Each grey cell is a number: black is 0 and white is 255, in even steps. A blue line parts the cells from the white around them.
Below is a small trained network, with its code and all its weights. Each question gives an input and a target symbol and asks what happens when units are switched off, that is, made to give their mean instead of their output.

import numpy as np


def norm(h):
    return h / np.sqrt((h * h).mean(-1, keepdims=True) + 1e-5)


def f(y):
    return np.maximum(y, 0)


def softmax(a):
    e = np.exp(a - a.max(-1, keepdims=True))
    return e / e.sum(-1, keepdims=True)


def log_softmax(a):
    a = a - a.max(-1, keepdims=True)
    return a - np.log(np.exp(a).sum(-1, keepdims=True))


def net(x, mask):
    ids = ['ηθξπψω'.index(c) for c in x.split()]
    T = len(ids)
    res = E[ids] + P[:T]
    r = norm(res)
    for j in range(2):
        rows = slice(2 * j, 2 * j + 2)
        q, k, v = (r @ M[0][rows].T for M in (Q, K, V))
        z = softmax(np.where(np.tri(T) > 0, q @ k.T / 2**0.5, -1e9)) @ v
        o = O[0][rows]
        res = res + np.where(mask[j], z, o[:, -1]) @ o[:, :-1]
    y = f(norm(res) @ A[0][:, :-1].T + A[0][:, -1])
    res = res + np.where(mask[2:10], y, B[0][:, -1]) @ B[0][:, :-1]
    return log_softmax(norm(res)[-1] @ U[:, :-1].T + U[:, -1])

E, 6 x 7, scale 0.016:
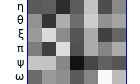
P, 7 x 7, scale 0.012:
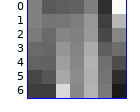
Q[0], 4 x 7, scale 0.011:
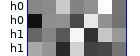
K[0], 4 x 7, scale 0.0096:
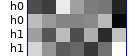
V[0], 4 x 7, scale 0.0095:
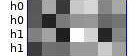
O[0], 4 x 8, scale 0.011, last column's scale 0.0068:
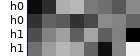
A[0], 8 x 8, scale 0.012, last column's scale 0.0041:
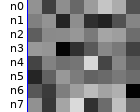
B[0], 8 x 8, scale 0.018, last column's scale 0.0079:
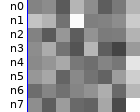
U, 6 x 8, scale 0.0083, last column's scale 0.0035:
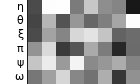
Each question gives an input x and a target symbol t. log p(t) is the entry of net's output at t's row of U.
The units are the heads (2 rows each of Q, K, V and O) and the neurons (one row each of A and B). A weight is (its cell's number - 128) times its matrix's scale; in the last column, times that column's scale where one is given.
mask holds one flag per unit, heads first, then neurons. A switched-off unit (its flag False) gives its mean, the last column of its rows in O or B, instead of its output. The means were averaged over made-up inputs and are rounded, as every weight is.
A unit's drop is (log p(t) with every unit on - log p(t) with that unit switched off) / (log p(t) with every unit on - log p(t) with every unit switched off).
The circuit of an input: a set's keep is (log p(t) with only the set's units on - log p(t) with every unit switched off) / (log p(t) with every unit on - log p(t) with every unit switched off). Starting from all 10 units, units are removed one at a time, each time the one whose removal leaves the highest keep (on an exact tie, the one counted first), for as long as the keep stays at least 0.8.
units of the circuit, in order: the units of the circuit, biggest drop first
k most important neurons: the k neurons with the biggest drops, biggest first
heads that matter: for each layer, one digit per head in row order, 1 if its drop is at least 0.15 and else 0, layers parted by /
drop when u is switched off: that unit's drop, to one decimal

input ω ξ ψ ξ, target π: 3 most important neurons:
(n1; n3; n4)
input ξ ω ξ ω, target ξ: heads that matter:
01
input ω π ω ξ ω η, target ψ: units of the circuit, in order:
(n1)
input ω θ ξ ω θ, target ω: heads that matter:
01
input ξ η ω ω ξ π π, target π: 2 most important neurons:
(n1; n0)
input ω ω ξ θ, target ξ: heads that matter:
01
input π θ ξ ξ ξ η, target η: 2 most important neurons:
(n4; n7)
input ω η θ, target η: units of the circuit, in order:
(h1; n4)
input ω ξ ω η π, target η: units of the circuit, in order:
(h1; n7)
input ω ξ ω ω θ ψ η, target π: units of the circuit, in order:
(h0; n3)
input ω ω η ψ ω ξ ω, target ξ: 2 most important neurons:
(n0; n7)
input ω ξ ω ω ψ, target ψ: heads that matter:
00
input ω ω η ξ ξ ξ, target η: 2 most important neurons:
(n7; n4)
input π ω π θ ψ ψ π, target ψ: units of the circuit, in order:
(h0)
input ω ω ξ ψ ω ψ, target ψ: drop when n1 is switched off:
0.2
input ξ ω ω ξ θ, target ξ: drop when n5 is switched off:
-0.1
